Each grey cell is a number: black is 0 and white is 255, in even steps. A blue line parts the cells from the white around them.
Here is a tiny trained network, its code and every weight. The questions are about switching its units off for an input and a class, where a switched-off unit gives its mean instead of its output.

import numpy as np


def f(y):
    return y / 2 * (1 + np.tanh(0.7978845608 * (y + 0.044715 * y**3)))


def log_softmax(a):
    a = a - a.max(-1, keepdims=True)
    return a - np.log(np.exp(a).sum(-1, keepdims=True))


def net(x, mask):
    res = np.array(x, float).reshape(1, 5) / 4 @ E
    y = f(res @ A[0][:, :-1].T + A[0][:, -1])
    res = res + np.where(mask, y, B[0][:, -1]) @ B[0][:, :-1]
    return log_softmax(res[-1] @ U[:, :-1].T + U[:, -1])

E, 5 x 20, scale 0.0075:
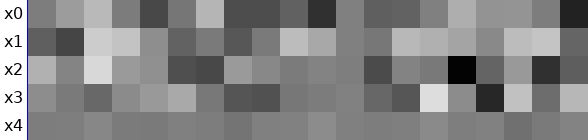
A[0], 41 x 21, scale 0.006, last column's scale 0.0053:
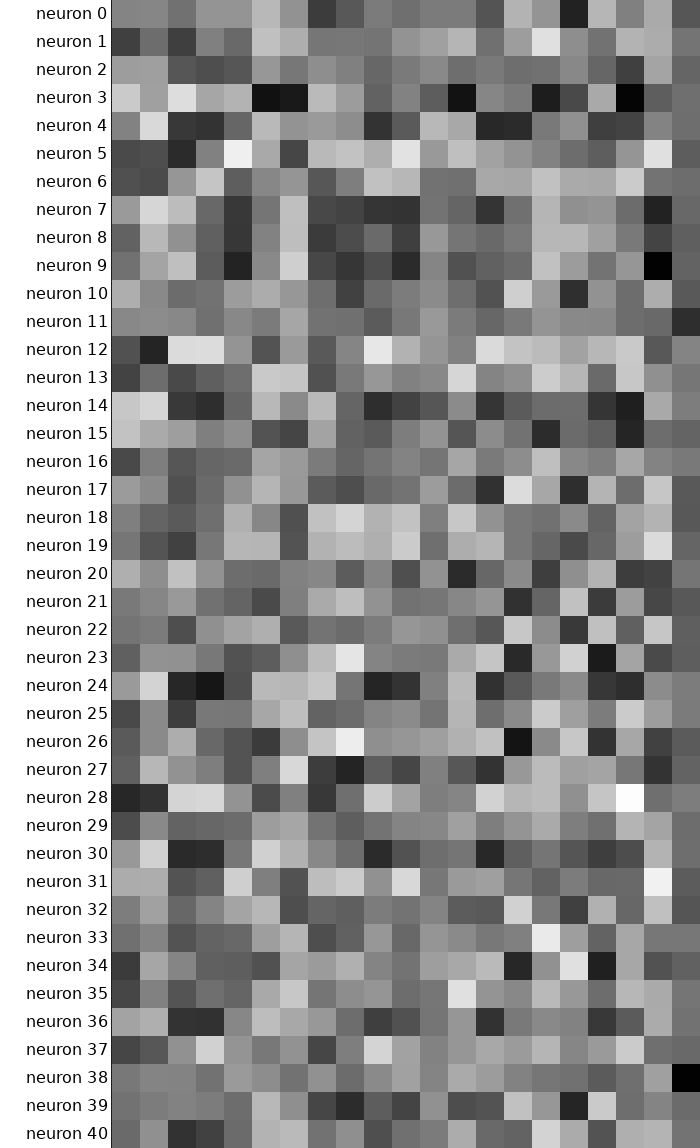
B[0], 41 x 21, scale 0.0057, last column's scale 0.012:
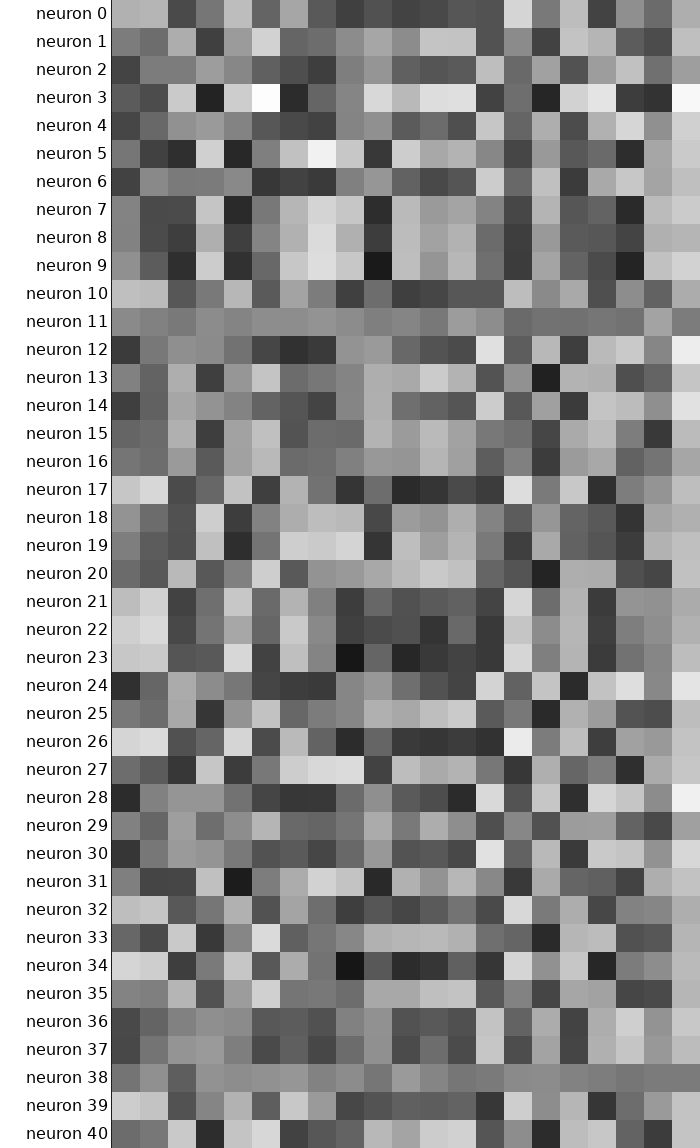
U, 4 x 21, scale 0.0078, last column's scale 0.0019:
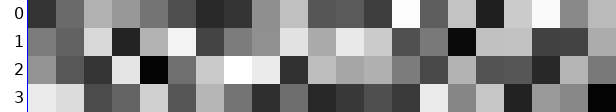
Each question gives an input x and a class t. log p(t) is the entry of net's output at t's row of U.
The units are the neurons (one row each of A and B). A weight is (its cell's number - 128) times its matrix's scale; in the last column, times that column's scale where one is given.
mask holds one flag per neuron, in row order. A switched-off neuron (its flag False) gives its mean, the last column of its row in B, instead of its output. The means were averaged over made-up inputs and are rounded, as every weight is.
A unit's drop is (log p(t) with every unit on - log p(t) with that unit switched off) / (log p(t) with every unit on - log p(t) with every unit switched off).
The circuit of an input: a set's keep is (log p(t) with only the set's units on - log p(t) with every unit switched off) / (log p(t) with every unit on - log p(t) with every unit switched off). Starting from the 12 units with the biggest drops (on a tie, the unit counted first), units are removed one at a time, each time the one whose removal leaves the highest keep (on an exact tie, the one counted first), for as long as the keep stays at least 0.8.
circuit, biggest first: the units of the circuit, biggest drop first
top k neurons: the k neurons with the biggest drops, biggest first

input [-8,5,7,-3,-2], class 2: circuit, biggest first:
[neuron 5]
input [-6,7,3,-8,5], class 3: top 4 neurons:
[neuron 26; neuron 23; neuron 21; neuron 34]
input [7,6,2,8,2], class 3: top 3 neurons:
[neuron 39; neuron 0; neuron 17]
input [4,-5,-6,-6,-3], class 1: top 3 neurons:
[neuron 40; neuron 33; neuron 13]
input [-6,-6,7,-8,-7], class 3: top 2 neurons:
[neuron 26; neuron 23]
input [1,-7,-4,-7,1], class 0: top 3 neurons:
[neuron 24; neuron 4; neuron 14]
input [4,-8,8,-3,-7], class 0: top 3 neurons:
[neuron 24; neuron 14; neuron 4]
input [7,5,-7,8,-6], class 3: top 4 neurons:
[neuron 39; neuron 17; neuron 0; neuron 3]
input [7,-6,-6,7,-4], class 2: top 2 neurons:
[neuron 27; neuron 7]
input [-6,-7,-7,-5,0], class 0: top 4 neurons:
[neuron 24; neuron 4; neuron 30; neuron 36]
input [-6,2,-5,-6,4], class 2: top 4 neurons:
[neuron 5; neuron 19; neuron 18; neuron 3]
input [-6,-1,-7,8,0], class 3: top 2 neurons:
[neuron 17; neuron 22]
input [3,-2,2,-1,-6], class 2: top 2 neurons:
[neuron 28; neuron 12]
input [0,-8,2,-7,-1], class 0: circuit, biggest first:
[neuron 24]
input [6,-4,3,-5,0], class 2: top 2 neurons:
[neuron 7; neuron 9]
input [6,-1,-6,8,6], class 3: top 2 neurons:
[neuron 17; neuron 39]
